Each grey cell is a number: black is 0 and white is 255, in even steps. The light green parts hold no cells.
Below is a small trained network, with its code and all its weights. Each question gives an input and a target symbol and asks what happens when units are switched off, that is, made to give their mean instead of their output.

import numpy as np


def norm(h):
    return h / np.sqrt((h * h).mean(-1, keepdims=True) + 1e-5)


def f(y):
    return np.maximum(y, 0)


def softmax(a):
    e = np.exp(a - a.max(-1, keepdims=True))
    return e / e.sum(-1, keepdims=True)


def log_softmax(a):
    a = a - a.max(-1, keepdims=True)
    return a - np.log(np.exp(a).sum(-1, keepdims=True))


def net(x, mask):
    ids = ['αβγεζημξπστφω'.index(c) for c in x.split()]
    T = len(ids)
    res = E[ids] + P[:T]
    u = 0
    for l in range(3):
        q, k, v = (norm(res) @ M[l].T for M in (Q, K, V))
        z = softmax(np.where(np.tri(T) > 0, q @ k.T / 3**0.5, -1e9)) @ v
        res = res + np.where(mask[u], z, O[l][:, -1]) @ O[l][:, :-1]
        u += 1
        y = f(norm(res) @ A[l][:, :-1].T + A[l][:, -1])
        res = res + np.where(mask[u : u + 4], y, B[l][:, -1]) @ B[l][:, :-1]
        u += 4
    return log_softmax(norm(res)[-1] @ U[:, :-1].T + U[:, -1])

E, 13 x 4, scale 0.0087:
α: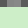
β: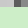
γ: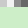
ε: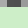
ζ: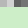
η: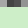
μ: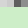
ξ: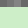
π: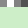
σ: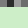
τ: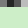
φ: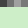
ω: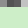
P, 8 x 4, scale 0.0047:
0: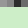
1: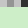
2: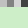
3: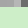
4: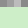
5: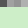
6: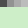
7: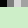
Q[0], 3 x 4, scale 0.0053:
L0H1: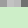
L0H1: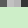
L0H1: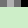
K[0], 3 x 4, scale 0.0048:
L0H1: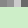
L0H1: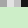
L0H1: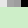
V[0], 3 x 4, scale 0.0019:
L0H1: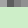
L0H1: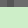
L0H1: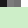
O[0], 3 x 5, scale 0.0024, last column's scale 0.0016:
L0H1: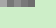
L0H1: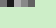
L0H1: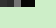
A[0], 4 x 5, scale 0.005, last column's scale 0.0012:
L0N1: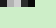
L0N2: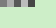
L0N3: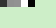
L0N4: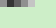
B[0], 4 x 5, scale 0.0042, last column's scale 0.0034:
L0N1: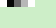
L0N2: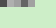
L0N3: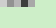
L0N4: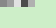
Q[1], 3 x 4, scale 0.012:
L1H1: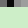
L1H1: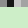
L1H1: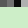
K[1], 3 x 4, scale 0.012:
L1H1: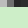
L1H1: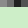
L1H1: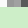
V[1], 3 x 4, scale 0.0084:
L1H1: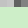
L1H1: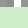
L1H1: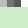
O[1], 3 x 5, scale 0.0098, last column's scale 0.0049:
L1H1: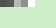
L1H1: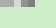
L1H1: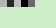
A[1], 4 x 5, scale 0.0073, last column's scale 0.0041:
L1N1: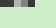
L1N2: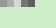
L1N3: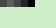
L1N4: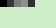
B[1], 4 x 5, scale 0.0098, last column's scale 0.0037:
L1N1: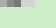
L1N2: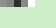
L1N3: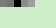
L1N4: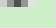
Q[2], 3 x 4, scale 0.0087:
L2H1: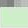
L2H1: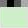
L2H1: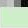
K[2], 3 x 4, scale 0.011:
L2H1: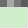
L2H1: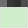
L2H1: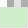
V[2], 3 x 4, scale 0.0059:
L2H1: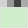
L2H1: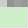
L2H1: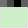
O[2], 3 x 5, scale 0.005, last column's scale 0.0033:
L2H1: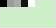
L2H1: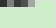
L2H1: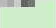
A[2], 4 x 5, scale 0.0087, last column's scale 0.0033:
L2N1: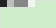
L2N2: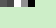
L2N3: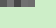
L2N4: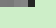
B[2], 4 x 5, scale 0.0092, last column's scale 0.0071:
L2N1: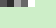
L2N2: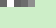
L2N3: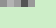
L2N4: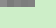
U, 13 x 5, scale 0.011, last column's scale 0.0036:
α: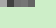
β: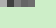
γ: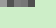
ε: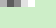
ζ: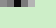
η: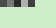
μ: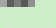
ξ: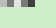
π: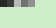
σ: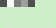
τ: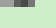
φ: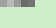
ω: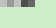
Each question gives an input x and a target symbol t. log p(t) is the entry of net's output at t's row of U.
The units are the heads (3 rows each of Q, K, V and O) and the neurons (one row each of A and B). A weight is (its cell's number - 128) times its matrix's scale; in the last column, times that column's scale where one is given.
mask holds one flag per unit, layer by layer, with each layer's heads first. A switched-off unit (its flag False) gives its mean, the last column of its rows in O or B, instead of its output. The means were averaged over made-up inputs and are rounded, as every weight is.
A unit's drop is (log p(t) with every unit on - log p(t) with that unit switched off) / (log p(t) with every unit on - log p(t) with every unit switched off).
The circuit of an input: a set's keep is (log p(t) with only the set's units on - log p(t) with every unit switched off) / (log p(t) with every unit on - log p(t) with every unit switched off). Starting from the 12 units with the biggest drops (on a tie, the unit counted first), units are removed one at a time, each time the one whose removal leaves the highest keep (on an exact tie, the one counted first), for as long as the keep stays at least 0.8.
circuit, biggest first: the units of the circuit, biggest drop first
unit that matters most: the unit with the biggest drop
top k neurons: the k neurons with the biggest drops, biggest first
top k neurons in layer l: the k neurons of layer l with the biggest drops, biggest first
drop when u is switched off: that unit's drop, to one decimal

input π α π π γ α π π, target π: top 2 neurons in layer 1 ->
(L1N2; L1N1)
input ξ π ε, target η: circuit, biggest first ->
(L0N1; L1H1)
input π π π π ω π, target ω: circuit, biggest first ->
(L1H1)
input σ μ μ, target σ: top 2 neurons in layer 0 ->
(L0N1; L0N4)
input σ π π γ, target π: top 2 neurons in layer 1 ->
(L1N4; L1N1)
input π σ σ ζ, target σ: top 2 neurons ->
(L0N1; L1N4)
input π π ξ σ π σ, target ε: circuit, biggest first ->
(L1N1; L2N1)
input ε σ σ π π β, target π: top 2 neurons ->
(L2N1; L1N4)
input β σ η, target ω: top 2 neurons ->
(L2N2; L0N1)
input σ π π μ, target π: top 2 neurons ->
(L2N1; L1N4)
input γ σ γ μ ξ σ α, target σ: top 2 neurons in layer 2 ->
(L2N2; L2N1)
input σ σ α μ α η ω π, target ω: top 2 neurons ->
(L0N1; L0N3)
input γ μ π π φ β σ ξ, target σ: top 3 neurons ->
(L2N2; L1N2; L2N1)
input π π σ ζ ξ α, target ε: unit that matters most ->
L0N1
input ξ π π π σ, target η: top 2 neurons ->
(L0N1; L1N4)
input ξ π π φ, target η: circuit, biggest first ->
(L1H1; L0N1)
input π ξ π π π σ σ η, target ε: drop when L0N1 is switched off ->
0.0
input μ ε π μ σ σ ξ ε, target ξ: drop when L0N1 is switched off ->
0.2
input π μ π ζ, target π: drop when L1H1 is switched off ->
0.1
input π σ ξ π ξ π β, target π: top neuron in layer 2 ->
(L2N1)
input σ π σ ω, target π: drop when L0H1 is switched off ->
0.1
